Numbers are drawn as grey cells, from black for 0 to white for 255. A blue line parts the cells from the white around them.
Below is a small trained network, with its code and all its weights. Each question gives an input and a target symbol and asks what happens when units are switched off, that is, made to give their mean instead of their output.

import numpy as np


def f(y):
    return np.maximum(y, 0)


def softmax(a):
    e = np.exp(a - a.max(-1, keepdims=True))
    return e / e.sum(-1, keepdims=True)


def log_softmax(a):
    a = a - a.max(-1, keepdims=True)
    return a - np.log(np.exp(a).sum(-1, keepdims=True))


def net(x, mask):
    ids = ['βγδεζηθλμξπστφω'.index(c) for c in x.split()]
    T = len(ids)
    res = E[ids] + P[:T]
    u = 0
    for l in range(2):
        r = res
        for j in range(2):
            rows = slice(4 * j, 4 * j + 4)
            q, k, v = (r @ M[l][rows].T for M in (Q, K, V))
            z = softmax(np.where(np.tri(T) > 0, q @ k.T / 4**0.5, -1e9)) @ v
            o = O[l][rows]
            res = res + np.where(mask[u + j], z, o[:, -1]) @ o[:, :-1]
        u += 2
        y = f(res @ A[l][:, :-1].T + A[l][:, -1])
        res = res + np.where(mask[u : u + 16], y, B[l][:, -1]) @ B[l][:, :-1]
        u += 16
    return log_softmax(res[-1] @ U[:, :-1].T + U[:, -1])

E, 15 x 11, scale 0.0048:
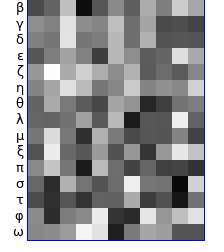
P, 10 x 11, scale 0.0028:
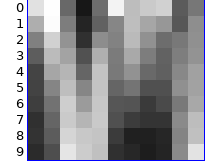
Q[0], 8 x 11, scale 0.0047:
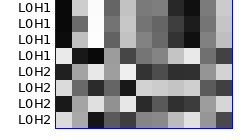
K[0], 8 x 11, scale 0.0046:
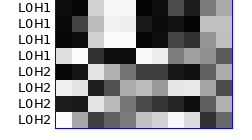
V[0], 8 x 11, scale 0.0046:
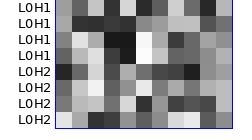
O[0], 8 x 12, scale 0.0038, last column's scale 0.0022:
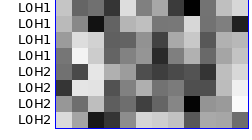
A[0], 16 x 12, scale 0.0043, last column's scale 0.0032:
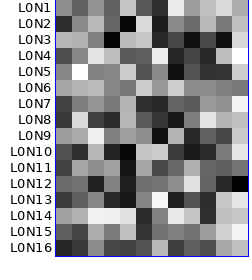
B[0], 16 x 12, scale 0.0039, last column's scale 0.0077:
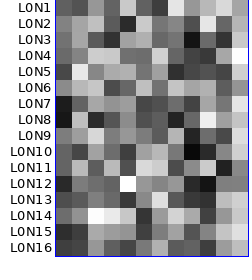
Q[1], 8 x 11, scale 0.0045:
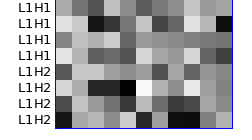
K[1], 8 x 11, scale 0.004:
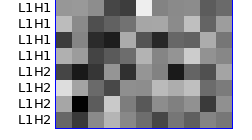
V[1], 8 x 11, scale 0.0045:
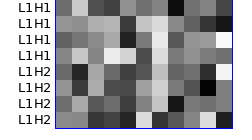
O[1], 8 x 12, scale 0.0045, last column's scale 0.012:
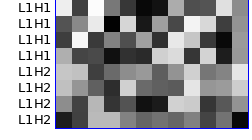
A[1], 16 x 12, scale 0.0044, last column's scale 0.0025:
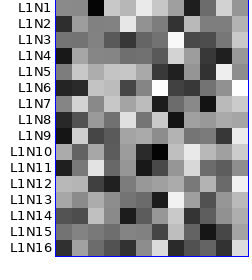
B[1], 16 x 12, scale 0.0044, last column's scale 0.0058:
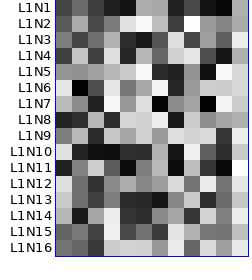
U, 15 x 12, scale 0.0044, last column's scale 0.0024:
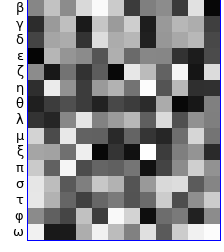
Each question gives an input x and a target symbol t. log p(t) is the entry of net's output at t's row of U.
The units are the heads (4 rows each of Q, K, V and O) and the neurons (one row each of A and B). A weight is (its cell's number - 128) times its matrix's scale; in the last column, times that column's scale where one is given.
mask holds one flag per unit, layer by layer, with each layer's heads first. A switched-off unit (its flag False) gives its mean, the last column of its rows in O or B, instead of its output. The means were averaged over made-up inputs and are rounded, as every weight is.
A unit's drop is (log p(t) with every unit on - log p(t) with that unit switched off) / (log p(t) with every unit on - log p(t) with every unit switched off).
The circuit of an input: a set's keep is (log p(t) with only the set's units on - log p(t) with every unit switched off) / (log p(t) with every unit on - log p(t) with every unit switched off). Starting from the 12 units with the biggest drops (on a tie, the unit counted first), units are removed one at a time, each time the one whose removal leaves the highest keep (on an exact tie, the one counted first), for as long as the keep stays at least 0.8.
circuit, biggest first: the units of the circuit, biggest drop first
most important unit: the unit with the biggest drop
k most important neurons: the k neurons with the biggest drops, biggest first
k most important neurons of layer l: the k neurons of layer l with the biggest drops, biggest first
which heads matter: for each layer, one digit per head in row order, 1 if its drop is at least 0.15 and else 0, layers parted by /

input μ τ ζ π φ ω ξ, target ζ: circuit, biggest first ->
[L1H1; L0H1; L1N5]
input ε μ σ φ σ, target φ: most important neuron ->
[L1N1]
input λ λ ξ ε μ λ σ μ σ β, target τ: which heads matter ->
00 / 01
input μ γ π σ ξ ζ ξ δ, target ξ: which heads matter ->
00 / 00
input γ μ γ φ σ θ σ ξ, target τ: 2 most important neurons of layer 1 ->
[L1N10; L1N16]
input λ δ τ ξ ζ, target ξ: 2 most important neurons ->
[L0N8; L0N7]
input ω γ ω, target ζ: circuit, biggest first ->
[L1H1; L1N5; L1N7]
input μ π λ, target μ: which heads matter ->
00 / 11
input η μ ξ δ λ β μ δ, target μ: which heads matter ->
00 / 10
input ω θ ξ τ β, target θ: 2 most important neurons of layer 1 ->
[L1N10; L1N11]
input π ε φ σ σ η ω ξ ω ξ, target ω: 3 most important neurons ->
[L1N11; L1N16; L0N14]
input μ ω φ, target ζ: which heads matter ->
00 / 00
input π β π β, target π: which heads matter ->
00 / 11
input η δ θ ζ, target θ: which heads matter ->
00 / 11
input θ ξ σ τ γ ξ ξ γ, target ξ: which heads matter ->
00 / 00
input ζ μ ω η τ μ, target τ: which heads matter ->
01 / 11
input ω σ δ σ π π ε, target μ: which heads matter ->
01 / 10
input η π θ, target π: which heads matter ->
10 / 11
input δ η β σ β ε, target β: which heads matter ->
11 / 10
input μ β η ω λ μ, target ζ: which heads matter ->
10 / 11
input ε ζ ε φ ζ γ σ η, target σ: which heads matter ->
00 / 11
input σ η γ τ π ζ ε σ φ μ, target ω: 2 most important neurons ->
[L1N11; L1N16]
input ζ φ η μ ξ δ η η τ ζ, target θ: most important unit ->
L1H2
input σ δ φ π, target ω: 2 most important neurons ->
[L1N11; L1N16]
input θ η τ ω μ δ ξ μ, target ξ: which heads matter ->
01 / 11
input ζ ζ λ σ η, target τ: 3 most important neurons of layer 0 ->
[L0N13; L0N10; L0N16]
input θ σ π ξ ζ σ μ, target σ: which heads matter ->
00 / 01
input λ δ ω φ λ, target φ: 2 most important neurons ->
[L1N1; L0N1]
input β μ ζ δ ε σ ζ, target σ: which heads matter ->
00 / 11
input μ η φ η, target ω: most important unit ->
L1N11
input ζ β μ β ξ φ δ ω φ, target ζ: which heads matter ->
10 / 10
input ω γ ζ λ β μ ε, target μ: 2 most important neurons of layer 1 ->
[L1N9; L1N14]
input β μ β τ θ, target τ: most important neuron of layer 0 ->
[L0N13]
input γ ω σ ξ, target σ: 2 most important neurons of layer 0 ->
[L0N10; L0N8]
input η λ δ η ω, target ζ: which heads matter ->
00 / 10
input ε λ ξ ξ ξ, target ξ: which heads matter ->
00 / 11
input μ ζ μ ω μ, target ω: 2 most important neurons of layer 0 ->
[L0N14; L0N3]
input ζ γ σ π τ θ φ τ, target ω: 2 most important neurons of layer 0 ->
[L0N10; L0N4]
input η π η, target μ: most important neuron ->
[L0N3]
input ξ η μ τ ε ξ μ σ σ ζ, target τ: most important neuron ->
[L1N10]
